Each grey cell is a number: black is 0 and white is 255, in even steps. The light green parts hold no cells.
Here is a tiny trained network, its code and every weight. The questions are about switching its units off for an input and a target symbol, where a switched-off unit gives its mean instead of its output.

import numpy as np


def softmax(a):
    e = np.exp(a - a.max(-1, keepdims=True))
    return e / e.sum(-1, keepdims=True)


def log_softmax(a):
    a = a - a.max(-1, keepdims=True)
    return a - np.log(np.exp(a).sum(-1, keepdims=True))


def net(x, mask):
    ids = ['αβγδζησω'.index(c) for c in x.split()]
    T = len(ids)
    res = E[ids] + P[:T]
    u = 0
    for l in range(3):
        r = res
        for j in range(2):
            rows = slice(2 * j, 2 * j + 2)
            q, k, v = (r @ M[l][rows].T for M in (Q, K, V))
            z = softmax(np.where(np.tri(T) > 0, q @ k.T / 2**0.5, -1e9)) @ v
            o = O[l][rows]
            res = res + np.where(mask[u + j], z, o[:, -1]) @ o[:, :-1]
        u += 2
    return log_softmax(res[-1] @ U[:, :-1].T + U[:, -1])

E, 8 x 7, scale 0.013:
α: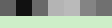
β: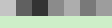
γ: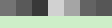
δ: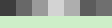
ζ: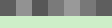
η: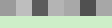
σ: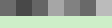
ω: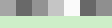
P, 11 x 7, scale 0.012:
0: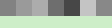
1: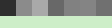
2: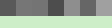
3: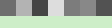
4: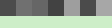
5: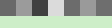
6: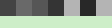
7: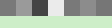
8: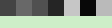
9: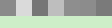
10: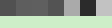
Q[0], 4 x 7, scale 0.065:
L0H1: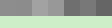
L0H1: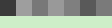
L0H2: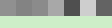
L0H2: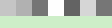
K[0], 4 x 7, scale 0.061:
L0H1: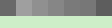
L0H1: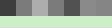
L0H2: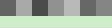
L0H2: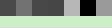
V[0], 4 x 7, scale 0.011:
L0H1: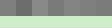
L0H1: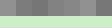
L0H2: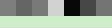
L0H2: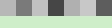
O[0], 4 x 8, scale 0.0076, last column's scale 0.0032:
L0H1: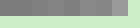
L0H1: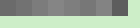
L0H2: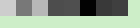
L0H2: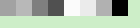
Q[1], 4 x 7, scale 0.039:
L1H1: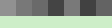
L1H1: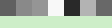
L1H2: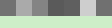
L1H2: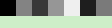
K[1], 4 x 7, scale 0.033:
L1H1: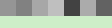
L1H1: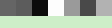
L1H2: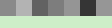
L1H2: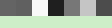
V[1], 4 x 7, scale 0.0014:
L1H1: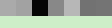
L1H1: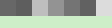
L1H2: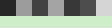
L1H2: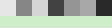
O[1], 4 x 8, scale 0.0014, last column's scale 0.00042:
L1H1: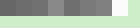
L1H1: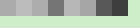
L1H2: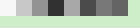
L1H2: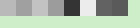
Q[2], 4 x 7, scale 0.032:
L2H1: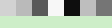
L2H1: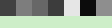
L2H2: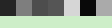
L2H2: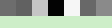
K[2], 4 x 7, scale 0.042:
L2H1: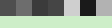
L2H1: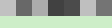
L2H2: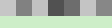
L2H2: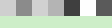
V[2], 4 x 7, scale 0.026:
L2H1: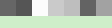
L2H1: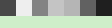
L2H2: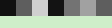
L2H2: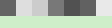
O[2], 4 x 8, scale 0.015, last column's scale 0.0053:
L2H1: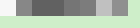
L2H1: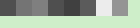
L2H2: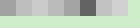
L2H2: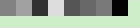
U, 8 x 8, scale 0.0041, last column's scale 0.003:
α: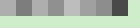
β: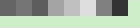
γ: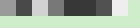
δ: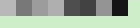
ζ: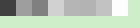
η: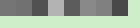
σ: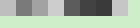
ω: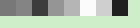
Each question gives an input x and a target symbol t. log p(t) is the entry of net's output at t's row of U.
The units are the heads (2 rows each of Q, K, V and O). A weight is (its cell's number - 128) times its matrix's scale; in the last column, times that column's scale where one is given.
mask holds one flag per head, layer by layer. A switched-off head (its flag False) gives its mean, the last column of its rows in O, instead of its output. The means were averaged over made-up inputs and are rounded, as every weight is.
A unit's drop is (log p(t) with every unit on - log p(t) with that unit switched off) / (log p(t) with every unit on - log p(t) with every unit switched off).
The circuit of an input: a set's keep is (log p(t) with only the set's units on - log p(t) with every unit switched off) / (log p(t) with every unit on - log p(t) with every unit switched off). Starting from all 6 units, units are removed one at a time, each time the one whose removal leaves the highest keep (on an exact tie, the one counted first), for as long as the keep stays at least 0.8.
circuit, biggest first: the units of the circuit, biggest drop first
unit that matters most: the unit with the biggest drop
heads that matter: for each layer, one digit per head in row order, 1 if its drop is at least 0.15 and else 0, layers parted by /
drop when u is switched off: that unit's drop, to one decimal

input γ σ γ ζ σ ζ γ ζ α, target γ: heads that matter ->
01 / 00 / 01
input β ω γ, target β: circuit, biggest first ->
L2H1, L2H2
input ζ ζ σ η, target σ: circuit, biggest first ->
L2H1, L0H2
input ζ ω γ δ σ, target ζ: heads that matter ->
00 / 00 / 11
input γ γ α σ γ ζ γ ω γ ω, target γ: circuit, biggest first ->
L2H2, L0H2
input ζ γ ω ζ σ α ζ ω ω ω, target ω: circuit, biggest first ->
L2H1, L0H2
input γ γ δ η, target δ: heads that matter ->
00 / 00 / 10
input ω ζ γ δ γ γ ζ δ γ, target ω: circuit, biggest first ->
L0H2, L2H1
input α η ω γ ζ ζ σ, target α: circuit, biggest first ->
L2H2, L2H1
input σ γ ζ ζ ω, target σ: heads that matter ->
00 / 00 / 11
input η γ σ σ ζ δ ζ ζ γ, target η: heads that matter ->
00 / 00 / 01
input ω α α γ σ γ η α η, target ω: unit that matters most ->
L0H2
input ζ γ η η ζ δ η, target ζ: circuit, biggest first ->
L2H1, L2H2
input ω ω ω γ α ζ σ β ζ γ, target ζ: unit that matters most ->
L2H1
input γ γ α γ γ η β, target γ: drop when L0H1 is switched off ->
0.0
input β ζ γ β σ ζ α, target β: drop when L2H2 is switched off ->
0.2
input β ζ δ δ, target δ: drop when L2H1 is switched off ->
0.7
